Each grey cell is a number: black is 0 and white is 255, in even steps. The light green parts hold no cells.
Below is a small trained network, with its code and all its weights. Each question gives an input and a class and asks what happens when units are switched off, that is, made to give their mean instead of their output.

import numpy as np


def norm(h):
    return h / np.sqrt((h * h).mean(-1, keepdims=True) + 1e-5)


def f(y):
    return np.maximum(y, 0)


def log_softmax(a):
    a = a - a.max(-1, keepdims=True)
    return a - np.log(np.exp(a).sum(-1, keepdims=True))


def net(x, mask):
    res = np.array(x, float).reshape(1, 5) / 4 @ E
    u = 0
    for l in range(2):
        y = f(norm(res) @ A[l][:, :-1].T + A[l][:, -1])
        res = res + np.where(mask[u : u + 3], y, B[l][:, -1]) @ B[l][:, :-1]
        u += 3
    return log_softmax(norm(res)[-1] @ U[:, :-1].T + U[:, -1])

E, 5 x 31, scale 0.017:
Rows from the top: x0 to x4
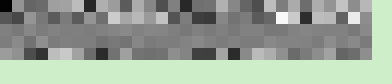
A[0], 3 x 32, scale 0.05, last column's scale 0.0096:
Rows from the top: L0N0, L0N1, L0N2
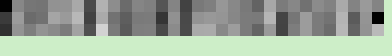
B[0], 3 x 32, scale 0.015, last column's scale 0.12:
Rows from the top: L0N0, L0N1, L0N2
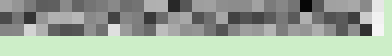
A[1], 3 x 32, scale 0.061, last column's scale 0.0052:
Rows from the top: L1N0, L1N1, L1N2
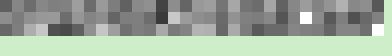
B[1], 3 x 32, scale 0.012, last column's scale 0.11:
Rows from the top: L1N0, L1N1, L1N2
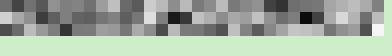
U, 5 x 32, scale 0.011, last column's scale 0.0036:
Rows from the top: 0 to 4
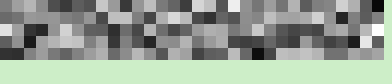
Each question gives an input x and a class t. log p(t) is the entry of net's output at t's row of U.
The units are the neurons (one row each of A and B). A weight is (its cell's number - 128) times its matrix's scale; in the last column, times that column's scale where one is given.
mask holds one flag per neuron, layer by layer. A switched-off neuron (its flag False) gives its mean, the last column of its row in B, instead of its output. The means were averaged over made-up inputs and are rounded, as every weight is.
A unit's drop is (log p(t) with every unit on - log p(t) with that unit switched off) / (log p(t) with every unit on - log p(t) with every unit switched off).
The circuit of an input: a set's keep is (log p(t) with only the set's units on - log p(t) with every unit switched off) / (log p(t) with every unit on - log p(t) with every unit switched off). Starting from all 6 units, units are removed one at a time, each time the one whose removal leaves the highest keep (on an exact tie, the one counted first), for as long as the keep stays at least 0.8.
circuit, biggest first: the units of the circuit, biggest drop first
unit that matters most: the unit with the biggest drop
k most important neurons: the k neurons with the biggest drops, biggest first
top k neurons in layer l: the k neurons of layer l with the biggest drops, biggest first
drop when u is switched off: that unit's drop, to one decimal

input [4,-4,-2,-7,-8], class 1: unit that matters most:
L0N2
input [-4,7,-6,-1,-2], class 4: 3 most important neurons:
L0N1, L0N0, L1N1
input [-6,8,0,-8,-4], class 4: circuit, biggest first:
L0N0, L0N2
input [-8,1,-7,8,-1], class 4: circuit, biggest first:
L0N1, L0N0, L1N1, L0N2
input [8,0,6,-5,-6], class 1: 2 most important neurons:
L0N2, L0N1
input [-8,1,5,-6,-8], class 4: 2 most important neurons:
L0N1, L0N0
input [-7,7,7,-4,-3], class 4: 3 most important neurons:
L0N1, L0N0, L1N1
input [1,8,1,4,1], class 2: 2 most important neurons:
L0N2, L1N2
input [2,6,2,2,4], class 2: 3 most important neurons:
L0N2, L1N2, L0N1
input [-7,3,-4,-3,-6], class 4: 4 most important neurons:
L0N1, L0N0, L0N2, L1N1
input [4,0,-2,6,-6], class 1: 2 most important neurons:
L0N2, L1N1
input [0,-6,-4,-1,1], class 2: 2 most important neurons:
L1N1, L0N1
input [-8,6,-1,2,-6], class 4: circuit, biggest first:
L0N1, L0N0, L1N1, L0N2
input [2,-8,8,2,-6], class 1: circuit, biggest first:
L0N2
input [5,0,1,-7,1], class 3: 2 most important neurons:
L0N1, L1N1
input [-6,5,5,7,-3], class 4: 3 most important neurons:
L0N1, L0N0, L1N1
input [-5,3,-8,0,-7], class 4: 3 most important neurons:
L0N1, L0N0, L0N2
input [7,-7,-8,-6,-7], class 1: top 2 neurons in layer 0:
L0N2, L0N1
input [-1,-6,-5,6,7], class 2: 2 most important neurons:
L1N1, L0N0
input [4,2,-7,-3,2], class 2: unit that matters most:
L0N0
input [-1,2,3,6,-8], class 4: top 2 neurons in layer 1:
L1N2, L1N1
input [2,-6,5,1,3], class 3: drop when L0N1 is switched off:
0.9
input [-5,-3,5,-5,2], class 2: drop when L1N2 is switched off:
0.3
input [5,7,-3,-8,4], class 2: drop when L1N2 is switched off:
0.4
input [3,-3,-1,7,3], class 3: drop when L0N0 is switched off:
0.0
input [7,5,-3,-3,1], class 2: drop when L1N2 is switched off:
0.2
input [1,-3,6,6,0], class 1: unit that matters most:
L0N2
